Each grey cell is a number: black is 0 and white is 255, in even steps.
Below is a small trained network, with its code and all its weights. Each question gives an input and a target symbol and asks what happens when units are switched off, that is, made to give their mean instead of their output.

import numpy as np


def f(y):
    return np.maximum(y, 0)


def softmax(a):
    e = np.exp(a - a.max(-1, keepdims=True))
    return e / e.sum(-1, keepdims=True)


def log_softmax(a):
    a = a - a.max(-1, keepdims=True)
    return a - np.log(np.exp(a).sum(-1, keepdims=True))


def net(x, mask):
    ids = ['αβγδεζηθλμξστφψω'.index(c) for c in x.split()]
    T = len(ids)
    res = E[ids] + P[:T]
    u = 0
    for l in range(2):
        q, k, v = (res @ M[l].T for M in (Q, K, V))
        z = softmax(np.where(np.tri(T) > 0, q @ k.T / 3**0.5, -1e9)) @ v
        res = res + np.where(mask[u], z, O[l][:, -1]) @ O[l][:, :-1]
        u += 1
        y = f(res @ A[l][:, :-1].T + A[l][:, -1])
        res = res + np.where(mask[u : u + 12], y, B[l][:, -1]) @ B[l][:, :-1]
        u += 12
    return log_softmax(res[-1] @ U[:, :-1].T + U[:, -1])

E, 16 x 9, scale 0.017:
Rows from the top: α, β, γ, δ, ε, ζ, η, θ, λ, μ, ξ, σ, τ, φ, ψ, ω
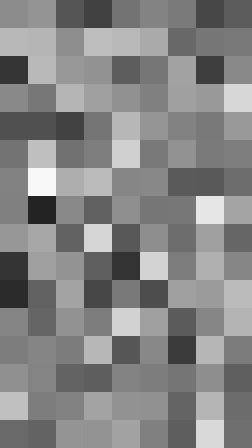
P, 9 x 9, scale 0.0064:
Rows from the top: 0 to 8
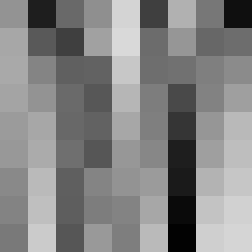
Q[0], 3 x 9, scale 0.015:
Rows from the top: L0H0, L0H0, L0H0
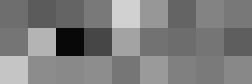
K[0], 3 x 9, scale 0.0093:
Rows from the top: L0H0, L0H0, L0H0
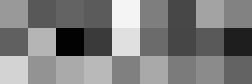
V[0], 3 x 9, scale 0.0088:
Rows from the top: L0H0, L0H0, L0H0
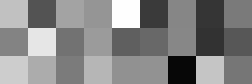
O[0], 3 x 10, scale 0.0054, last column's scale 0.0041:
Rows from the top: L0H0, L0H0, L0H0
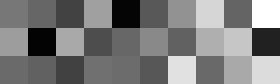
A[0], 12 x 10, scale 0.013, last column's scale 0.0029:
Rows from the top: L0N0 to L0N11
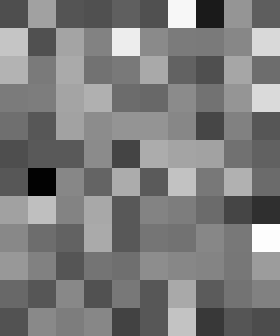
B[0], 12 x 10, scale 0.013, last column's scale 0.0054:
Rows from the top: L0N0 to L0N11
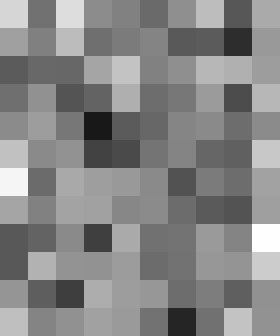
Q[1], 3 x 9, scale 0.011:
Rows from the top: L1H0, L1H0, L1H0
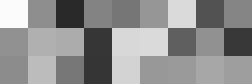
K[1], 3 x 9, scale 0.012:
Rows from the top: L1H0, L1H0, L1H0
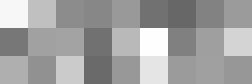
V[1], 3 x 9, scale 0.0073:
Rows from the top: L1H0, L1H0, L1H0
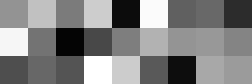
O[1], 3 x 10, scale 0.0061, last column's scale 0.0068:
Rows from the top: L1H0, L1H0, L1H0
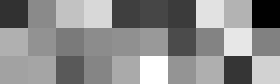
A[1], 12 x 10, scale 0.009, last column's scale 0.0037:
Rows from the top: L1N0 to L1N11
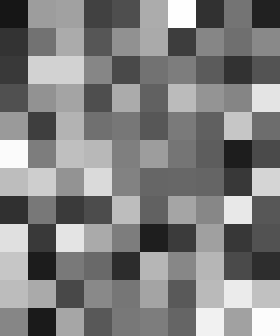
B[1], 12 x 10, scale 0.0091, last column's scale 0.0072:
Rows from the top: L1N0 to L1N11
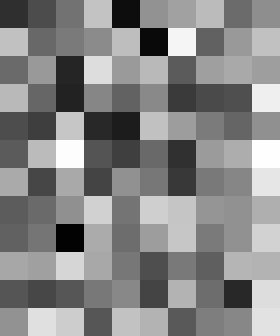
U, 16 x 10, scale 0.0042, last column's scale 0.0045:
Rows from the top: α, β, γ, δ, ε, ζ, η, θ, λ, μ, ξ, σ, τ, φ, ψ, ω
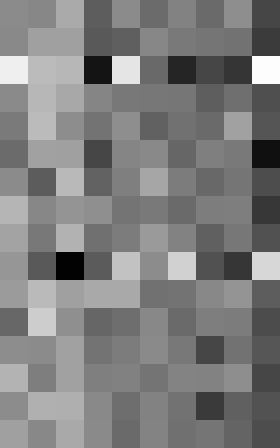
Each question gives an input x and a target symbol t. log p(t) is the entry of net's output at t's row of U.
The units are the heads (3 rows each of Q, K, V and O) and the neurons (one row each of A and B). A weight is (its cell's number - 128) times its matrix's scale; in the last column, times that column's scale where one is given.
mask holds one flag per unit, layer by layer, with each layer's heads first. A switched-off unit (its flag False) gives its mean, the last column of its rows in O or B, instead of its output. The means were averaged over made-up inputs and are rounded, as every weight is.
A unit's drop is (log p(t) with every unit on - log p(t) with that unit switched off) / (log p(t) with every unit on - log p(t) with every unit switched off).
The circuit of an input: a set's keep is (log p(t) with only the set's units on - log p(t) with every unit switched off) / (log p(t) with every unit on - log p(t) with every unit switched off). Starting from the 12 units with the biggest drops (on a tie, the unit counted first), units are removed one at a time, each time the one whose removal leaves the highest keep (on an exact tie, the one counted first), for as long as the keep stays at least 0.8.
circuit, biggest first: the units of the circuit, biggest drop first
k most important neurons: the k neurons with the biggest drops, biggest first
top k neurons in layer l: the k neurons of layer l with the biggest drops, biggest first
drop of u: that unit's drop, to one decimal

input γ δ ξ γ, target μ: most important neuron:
(L1N5)
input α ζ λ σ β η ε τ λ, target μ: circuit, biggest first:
(L0H0 L1N10)
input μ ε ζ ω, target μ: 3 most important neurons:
(L1N8 L1N5 L0N2)
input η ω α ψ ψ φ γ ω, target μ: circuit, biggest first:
(L0H0 L1N5)
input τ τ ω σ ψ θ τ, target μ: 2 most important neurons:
(L1N5 L0N8)
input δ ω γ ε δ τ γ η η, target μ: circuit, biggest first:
(L0H0 L0N2 L1N5 L1N10)
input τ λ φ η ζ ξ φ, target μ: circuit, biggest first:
(L1N5 L0N0 L0N6)
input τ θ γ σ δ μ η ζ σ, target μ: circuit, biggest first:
(L1N5 L1N10)
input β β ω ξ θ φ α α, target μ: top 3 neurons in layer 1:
(L1N10 L1N5 L1N6)
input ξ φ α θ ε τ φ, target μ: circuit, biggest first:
(L1N10 L0N6 L1H0)
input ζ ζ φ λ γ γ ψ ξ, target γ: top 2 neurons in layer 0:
(L0N6 L0N5)
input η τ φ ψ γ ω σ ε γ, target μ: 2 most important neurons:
(L0N2 L1N5)
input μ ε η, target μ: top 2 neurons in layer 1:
(L1N8 L1N5)
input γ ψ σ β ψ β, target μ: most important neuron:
(L0N6)
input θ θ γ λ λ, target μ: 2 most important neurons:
(L1N5 L0N0)
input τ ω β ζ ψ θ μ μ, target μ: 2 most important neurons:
(L0N2 L1N5)
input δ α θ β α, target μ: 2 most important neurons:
(L1N5 L1N10)
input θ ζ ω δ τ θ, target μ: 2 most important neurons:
(L1N5 L0N0)
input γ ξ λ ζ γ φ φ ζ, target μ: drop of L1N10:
0.1
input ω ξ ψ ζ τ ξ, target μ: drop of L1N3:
0.1
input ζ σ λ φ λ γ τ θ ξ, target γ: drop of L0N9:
-0.1
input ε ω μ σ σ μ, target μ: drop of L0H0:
1.4
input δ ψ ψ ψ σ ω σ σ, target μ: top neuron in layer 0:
(L0N7)
